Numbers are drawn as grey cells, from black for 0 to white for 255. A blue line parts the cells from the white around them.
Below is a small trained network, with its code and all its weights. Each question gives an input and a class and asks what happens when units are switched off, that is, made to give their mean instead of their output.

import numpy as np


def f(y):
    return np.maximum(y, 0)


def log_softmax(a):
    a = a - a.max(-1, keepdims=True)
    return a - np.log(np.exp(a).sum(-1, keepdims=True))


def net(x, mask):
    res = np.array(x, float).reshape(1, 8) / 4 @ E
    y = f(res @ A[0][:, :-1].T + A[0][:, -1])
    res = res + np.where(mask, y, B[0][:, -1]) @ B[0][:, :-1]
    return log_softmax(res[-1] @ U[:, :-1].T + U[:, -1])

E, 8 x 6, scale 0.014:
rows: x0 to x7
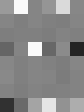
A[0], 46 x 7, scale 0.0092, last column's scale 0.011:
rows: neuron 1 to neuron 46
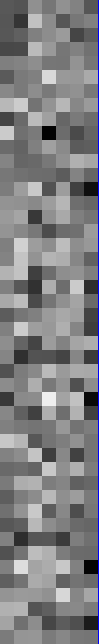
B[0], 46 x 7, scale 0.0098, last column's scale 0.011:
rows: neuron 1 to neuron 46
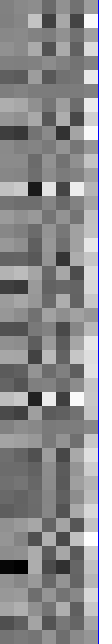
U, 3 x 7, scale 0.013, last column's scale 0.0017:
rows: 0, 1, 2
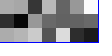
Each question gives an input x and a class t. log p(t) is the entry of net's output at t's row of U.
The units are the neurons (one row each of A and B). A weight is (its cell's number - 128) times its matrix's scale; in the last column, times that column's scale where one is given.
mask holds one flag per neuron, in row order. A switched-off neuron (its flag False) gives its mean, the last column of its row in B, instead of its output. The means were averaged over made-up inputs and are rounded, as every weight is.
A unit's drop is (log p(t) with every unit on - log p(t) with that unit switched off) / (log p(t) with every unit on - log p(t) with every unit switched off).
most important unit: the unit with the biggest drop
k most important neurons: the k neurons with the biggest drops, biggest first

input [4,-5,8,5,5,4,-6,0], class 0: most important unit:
neuron 14
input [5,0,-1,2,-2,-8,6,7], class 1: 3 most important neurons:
neuron 41; neuron 6; neuron 27
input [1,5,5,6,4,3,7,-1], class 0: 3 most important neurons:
neuron 14; neuron 41; neuron 21
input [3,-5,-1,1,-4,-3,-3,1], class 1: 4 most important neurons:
neuron 29; neuron 26; neuron 14; neuron 39
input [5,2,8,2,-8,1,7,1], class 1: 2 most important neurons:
neuron 41; neuron 29
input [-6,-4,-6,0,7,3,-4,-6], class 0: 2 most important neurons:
neuron 26; neuron 39
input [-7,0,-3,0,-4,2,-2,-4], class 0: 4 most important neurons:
neuron 26; neuron 39; neuron 41; neuron 21
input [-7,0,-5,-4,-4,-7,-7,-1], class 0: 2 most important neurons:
neuron 26; neuron 39
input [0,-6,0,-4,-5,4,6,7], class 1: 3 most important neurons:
neuron 6; neuron 21; neuron 27
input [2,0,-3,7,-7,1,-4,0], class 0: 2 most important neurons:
neuron 14; neuron 21
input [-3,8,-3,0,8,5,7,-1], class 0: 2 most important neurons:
neuron 41; neuron 21
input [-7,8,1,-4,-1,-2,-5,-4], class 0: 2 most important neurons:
neuron 26; neuron 39
